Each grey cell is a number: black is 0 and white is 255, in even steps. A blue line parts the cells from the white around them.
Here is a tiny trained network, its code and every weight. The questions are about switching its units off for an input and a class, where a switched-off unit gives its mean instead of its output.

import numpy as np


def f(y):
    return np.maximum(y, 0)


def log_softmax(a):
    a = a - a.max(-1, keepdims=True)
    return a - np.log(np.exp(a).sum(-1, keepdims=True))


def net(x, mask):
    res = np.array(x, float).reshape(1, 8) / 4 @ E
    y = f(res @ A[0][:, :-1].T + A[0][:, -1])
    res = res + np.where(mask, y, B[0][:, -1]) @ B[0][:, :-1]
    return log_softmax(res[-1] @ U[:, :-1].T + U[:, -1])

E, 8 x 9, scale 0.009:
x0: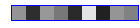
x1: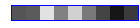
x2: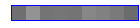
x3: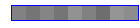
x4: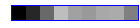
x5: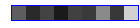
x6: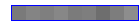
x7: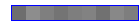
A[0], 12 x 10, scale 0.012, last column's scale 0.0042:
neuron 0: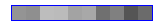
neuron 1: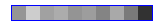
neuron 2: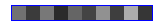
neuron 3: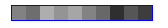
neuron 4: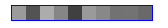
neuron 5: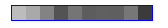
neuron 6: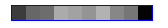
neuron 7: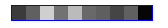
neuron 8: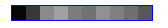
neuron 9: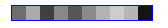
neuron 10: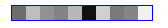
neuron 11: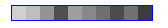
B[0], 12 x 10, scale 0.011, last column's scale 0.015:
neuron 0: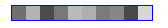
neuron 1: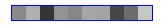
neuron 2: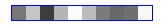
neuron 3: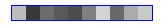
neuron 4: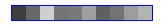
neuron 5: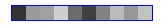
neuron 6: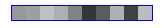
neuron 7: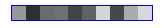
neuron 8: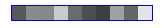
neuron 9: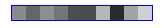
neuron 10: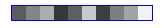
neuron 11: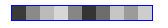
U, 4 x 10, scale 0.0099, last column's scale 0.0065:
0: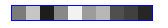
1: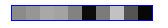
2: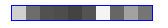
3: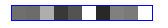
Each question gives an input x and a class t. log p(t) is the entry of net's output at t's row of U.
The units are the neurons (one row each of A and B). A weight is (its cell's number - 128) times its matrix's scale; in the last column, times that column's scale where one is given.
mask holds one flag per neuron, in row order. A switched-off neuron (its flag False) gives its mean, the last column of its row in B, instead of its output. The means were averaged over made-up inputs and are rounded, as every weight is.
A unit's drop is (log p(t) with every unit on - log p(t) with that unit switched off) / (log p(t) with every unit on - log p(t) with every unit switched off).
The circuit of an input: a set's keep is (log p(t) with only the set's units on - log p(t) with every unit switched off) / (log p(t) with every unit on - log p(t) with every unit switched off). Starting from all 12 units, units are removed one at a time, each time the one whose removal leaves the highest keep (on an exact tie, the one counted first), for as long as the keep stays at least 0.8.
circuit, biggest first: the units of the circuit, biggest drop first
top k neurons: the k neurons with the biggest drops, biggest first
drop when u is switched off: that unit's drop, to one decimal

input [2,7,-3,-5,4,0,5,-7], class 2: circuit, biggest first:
neuron 7
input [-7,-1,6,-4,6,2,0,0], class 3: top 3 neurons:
neuron 10; neuron 11; neuron 5
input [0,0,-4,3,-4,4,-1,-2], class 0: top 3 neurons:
neuron 2; neuron 8; neuron 6
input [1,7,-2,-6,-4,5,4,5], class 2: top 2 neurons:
neuron 7; neuron 3
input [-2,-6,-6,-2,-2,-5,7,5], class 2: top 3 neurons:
neuron 2; neuron 9; neuron 0
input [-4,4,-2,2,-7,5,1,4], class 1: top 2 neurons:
neuron 11; neuron 5
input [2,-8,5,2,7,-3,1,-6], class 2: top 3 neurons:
neuron 9; neuron 11; neuron 5
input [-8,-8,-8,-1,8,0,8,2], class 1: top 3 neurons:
neuron 6; neuron 7; neuron 3
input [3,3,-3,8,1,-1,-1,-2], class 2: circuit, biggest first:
neuron 10; neuron 2; neuron 11
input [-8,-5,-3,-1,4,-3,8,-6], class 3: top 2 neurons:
neuron 10; neuron 7
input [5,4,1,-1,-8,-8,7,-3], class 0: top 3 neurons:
neuron 0; neuron 1; neuron 8
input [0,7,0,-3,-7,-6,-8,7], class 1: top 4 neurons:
neuron 11; neuron 2; neuron 5; neuron 9
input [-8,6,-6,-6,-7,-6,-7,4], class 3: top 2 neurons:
neuron 10; neuron 2
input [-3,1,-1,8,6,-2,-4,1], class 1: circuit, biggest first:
neuron 6
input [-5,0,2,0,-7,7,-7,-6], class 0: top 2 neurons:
neuron 2; neuron 8
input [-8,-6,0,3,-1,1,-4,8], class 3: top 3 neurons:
neuron 10; neuron 7; neuron 3
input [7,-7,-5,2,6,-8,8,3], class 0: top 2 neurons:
neuron 10; neuron 1
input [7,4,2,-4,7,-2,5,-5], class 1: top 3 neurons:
neuron 10; neuron 8; neuron 6
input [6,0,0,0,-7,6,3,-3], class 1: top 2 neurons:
neuron 5; neuron 10
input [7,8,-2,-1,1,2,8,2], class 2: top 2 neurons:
neuron 7; neuron 3
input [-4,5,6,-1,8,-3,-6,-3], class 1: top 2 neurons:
neuron 6; neuron 8
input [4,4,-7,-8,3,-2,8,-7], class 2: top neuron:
neuron 10
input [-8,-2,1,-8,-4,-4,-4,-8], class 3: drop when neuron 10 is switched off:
1.1
